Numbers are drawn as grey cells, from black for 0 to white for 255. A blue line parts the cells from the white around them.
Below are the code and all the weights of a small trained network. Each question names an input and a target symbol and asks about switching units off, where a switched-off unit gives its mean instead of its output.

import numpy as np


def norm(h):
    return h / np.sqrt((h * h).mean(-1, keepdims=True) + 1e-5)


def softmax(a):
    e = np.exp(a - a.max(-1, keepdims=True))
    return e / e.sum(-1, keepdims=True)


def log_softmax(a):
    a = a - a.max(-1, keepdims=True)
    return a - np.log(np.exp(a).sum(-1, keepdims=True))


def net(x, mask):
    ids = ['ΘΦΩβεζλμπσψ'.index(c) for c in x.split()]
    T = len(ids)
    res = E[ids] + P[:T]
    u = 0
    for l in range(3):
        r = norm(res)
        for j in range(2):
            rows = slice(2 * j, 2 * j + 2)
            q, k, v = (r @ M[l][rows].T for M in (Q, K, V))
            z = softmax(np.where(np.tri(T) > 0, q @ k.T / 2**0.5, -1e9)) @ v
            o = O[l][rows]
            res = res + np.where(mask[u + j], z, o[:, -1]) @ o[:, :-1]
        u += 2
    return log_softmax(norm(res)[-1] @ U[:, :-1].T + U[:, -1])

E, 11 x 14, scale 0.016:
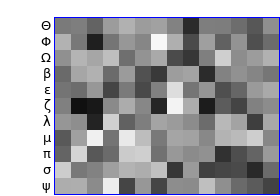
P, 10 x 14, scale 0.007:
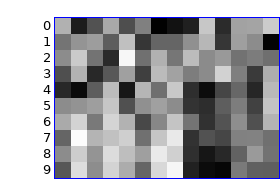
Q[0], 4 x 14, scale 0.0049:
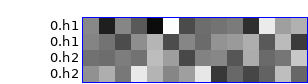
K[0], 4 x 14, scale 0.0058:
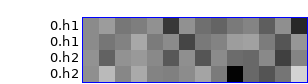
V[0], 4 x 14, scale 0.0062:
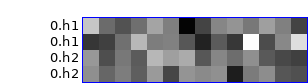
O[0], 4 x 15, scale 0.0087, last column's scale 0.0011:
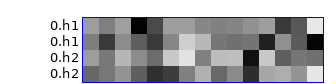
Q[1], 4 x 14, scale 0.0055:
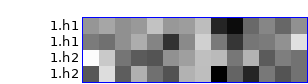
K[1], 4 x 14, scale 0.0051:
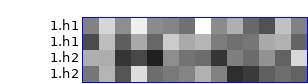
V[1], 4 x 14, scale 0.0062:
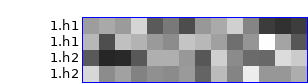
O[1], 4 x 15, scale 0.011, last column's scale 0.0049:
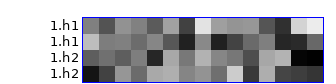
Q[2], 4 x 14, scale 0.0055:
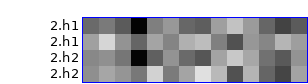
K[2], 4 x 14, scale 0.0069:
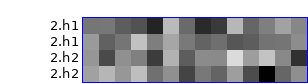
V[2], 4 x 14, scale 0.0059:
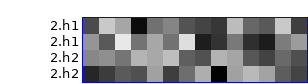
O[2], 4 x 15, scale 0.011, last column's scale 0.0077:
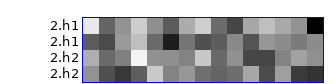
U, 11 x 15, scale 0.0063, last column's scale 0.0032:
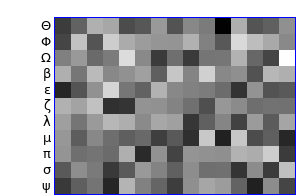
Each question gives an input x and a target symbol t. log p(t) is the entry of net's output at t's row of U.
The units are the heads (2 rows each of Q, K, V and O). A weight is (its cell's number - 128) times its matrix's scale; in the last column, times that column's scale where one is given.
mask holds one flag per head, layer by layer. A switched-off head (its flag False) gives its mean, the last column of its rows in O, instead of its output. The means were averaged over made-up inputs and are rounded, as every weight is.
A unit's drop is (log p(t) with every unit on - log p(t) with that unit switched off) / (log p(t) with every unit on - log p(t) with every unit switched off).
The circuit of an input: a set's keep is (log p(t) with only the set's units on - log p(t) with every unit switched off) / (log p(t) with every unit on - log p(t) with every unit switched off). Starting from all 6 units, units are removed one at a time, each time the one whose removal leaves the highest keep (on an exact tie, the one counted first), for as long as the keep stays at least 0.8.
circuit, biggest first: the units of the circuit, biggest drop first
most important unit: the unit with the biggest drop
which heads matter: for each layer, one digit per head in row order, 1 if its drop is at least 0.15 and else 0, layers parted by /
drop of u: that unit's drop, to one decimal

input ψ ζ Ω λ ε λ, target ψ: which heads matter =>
00 / 00 / 11
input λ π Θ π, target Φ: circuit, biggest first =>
(1.h1)
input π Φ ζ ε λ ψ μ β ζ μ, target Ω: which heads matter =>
10 / 10 / 00
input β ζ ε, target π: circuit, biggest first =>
(1.h1, 0.h1, 2.h1)
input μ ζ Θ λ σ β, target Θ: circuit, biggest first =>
(1.h1, 0.h2)
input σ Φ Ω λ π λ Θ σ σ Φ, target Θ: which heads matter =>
00 / 00 / 10
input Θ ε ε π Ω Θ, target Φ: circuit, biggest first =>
(1.h1, 0.h1)
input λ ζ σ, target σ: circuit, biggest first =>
(1.h2, 0.h1)
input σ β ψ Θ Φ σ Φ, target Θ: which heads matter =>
11 / 00 / 10
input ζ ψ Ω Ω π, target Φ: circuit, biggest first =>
(0.h1, 1.h1, 1.h2)
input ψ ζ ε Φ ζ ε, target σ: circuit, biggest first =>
(2.h1, 1.h2)
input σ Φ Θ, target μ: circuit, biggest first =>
(1.h1, 0.h2)
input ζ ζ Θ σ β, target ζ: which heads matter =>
00 / 01 / 01
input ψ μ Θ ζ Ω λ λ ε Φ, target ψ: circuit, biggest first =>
(2.h1)
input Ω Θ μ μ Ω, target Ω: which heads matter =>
00 / 10 / 00
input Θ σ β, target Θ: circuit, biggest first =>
(2.h1, 0.h2)
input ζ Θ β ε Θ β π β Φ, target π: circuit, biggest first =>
(0.h2, 1.h1, 1.h2)
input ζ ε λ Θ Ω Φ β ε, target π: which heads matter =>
10 / 11 / 01
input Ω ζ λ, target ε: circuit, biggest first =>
(1.h2, 0.h1, 2.h1)
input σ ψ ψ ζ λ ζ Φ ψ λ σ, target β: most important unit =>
1.h1
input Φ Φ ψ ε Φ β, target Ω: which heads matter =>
11 / 10 / 01
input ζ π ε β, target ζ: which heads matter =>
10 / 01 / 10
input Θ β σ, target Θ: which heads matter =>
01 / 00 / 10
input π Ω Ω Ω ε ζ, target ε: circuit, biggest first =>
(0.h1, 1.h1)
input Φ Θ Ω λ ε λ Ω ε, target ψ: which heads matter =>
01 / 00 / 11
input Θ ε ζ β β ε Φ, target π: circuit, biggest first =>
(1.h1, 0.h2, 1.h2)
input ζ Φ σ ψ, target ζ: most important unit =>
1.h2
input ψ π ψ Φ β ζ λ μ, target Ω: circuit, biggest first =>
(1.h1, 0.h1)
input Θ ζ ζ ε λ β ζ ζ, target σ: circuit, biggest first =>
(2.h1, 1.h2)
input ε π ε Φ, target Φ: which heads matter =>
00 / 10 / 00
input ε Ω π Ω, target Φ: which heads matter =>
01 / 11 / 10
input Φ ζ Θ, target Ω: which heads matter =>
10 / 10 / 01
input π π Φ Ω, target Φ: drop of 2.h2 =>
0.1
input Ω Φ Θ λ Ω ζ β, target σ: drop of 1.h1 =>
0.0
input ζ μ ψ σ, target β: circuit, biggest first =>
(1.h1)
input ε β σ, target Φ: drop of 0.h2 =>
0.2
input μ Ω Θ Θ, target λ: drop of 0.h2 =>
0.1
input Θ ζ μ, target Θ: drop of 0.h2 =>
0.2
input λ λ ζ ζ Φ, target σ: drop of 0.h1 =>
0.0
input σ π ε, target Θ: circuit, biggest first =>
(2.h1)
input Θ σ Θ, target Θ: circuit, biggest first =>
(2.h1, 0.h2)
